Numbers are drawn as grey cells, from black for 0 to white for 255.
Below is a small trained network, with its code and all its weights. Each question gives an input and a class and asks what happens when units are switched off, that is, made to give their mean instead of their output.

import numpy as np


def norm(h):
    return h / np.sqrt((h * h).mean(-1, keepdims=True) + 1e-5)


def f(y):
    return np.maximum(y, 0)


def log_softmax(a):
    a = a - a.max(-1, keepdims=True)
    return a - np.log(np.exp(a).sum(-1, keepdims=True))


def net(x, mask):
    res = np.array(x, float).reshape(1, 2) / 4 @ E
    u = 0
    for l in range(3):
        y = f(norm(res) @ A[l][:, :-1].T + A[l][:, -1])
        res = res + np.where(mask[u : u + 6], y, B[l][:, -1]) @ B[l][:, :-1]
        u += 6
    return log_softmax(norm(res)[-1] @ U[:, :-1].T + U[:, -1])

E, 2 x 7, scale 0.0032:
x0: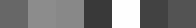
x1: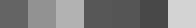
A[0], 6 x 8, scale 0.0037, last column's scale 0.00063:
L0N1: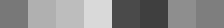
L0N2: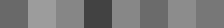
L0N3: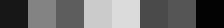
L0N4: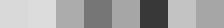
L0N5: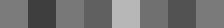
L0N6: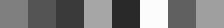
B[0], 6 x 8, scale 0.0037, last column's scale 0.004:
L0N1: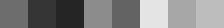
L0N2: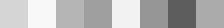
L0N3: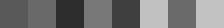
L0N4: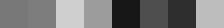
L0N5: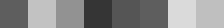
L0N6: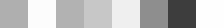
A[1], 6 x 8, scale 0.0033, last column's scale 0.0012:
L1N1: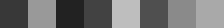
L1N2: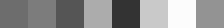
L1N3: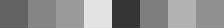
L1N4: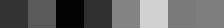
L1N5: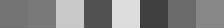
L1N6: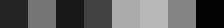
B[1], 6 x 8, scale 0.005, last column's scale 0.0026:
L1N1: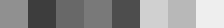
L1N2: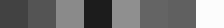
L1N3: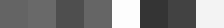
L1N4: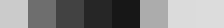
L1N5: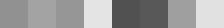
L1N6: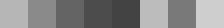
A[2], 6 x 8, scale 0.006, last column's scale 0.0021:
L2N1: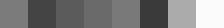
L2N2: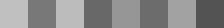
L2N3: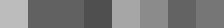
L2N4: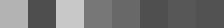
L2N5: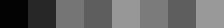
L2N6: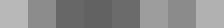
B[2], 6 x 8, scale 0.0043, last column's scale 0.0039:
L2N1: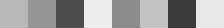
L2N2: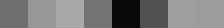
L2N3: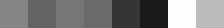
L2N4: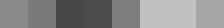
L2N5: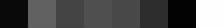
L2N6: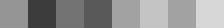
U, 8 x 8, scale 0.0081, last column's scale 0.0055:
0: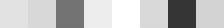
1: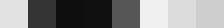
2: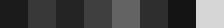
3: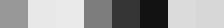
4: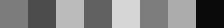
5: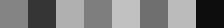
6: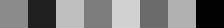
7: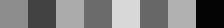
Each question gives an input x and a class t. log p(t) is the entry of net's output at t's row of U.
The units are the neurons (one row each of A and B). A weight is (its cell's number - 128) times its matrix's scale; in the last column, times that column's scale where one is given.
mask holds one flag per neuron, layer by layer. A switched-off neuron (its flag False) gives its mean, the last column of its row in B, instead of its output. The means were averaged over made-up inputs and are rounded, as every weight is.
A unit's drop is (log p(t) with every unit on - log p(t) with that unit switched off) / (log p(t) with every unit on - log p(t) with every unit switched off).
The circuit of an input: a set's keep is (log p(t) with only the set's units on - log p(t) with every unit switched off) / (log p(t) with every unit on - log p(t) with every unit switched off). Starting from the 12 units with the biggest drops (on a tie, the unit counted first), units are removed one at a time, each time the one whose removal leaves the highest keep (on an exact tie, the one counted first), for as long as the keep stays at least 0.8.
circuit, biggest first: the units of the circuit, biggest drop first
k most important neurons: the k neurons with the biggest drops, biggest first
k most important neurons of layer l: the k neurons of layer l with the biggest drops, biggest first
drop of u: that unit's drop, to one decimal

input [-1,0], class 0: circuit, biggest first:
(L0N6)
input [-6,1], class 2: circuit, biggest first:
(L1N2; L1N3)
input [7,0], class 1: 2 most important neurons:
(L0N3; L0N6)
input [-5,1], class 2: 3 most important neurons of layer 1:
(L1N2; L1N3; L1N5)
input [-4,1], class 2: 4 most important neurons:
(L0N2; L1N2; L0N1; L1N3)
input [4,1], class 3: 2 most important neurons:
(L0N1; L0N2)
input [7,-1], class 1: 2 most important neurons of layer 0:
(L0N3; L0N6)
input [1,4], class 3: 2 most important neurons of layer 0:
(L0N2; L0N3)
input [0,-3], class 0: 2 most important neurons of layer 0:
(L0N6; L0N1)
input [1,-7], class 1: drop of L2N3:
0.1
